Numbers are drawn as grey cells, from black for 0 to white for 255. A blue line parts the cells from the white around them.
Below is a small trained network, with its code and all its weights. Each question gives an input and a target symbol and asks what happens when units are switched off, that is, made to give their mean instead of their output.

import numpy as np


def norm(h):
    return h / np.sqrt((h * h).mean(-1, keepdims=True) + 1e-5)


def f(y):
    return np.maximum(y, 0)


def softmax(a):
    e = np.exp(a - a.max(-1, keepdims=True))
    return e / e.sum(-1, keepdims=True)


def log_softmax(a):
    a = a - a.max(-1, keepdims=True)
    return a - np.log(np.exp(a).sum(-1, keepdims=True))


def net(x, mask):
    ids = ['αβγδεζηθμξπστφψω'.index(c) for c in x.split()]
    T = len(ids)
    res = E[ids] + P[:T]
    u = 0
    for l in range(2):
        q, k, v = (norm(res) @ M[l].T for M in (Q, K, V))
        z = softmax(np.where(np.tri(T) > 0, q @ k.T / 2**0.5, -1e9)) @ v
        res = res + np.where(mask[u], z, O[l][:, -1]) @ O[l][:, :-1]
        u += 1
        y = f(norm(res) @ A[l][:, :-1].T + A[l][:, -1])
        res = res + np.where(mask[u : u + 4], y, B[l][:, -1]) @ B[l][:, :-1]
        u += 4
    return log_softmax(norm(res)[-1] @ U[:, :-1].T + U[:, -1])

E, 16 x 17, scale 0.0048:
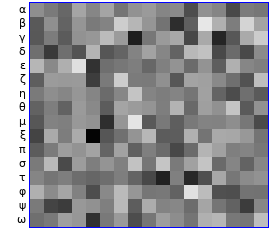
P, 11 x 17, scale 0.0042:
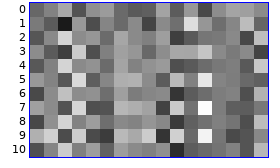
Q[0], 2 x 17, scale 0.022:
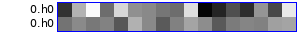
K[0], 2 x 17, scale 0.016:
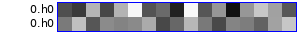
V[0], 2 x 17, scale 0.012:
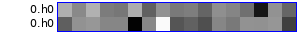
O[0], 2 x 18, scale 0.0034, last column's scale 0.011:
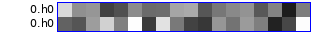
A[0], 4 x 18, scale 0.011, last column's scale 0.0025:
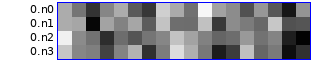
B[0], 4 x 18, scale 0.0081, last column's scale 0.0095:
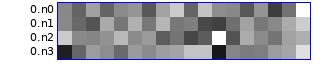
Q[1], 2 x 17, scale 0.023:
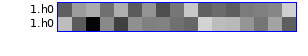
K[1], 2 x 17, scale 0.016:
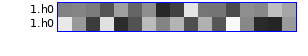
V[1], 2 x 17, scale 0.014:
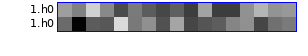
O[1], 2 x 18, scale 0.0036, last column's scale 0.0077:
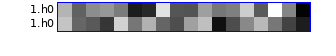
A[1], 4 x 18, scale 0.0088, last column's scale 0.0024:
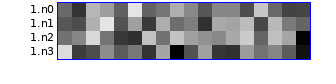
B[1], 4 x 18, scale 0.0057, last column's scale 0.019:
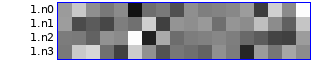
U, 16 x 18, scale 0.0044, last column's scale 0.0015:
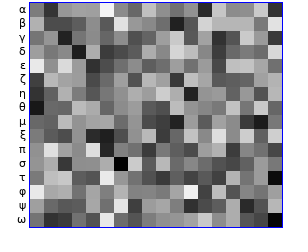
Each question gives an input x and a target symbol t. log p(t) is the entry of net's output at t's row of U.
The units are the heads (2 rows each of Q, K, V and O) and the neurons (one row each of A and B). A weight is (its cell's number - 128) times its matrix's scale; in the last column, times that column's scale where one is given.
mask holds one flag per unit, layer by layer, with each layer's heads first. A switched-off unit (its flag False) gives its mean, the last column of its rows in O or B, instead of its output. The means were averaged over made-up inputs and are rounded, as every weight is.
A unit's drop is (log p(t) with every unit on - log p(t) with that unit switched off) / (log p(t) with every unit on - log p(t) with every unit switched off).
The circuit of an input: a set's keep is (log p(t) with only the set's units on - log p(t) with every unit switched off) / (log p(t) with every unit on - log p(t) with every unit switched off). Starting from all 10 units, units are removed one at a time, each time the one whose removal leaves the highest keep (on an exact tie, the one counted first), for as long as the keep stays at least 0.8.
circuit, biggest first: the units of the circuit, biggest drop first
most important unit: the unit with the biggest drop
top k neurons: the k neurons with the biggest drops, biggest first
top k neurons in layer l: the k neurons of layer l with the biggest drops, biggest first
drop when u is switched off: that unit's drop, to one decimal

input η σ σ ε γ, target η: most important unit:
0.h0
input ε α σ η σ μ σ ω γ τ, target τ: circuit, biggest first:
[1.n3; 1.h0; 0.n3]
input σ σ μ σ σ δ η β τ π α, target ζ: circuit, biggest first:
[1.h0; 0.n0; 0.n1]
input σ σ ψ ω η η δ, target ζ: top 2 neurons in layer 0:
[0.n0; 0.n3]
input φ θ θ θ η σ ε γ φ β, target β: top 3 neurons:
[0.n1; 0.n0; 0.n3]
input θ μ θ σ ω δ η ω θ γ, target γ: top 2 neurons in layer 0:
[0.n0; 0.n3]
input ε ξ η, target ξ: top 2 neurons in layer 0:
[0.n0; 0.n3]
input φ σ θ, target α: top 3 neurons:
[0.n2; 0.n3; 1.n0]
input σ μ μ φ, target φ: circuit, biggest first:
[0.n2; 0.h0]
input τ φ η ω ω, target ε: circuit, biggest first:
[1.h0; 1.n3]
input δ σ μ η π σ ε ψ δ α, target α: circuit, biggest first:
[0.h0; 0.n2; 0.n1; 0.n3]
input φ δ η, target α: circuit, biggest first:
[0.h0; 0.n2; 0.n3]
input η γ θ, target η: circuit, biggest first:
[0.h0; 0.n3; 1.n0]
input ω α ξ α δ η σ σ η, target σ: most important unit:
0.h0
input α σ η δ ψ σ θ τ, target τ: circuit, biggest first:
[1.n3; 1.h0]
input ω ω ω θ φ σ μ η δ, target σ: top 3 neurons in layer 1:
[1.n2; 1.n0; 1.n1]
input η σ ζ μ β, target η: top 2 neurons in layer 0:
[0.n3; 0.n1]
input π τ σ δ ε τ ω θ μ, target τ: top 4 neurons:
[1.n3; 0.n3; 1.n0; 0.n0]
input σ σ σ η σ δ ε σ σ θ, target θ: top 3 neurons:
[0.n0; 1.n2; 1.n1]
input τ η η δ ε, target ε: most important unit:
1.h0
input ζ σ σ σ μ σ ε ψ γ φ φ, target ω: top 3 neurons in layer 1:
[1.n2; 1.n0; 1.n1]
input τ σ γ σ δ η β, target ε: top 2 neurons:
[1.n3; 0.n3]
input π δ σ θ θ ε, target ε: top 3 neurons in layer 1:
[1.n3; 1.n2; 1.n0]
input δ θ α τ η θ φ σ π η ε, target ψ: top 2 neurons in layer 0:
[0.n3; 0.n0]
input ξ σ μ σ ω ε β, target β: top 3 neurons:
[1.n1; 0.n0; 0.n3]
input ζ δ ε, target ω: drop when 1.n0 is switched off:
0.4
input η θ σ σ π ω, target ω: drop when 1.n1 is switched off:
0.3
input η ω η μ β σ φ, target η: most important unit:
0.h0
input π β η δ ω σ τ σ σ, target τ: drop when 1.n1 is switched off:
0.1
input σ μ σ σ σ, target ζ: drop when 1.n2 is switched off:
0.0
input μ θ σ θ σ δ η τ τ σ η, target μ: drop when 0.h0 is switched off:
1.8
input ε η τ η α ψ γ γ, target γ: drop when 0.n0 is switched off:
0.2
